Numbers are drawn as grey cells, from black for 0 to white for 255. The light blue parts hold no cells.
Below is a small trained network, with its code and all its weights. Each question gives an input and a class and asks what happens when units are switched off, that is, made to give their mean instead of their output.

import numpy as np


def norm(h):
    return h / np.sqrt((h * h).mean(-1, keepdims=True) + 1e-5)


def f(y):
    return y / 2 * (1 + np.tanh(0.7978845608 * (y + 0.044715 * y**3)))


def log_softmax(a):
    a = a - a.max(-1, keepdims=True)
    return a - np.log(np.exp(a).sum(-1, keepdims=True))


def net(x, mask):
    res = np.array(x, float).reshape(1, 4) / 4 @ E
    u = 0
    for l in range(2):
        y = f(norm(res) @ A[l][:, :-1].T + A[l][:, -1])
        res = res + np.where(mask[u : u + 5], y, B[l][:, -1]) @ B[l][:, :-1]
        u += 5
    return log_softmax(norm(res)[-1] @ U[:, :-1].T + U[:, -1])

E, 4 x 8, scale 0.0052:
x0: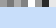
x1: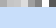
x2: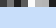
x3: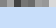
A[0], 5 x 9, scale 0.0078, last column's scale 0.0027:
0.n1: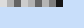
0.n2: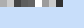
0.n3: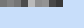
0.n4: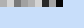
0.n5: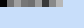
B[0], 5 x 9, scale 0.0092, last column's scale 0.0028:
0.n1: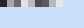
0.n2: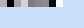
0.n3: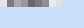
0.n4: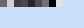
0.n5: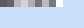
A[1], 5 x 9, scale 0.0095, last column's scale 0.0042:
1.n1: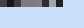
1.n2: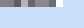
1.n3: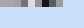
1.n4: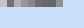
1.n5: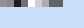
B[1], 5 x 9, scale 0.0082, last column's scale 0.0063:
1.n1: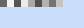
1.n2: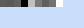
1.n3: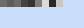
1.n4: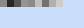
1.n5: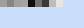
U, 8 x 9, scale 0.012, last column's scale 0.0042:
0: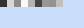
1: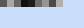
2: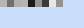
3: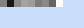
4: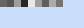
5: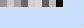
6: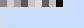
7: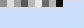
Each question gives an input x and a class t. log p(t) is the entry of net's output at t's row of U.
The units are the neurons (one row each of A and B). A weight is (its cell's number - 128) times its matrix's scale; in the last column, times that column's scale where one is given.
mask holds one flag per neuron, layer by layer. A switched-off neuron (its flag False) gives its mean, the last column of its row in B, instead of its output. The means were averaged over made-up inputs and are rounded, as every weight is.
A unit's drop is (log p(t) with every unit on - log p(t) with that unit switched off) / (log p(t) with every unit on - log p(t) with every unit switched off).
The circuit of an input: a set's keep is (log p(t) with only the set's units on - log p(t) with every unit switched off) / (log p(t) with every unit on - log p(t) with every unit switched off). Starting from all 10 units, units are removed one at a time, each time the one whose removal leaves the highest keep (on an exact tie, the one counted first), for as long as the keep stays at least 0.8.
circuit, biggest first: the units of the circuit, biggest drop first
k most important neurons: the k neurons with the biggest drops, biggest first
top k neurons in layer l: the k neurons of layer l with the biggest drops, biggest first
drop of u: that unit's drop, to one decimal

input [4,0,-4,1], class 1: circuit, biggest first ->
0.n4
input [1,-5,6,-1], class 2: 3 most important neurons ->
1.n5, 0.n1, 0.n3
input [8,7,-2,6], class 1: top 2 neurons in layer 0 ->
0.n4, 0.n5
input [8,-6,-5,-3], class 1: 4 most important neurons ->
1.n3, 0.n4, 0.n1, 0.n2
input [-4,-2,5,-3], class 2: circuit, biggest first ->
0.n4, 0.n2, 1.n5
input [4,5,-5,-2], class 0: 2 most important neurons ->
0.n1, 0.n2
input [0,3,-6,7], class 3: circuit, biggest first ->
0.n2, 1.n5
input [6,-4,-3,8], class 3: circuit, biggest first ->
0.n2, 1.n5
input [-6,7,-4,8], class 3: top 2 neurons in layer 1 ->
1.n1, 1.n2
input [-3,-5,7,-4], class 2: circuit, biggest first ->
1.n5, 0.n3
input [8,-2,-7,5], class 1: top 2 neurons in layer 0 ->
0.n4, 0.n3
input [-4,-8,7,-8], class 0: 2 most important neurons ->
1.n1, 0.n2
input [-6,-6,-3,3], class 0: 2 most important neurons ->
1.n1, 0.n4
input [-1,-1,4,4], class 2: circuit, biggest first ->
1.n5
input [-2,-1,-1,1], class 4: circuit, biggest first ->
1.n3, 1.n2
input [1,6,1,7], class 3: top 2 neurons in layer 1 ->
1.n1, 1.n2
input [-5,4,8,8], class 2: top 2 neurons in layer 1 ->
1.n5, 1.n3
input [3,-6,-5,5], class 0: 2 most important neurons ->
1.n1, 0.n3
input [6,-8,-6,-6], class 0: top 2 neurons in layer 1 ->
1.n1, 1.n2
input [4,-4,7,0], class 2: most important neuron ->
1.n5
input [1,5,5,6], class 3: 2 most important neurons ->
0.n2, 1.n1
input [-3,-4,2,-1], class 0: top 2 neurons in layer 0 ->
0.n2, 0.n4
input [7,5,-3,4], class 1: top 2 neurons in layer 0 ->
0.n4, 0.n5
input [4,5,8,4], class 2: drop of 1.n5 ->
1.0
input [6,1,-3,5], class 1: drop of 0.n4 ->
0.6
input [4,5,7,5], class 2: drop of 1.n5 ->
1.0
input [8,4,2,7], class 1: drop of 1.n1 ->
0.0
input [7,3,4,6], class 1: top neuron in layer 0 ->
0.n4
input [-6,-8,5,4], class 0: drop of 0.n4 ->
0.1
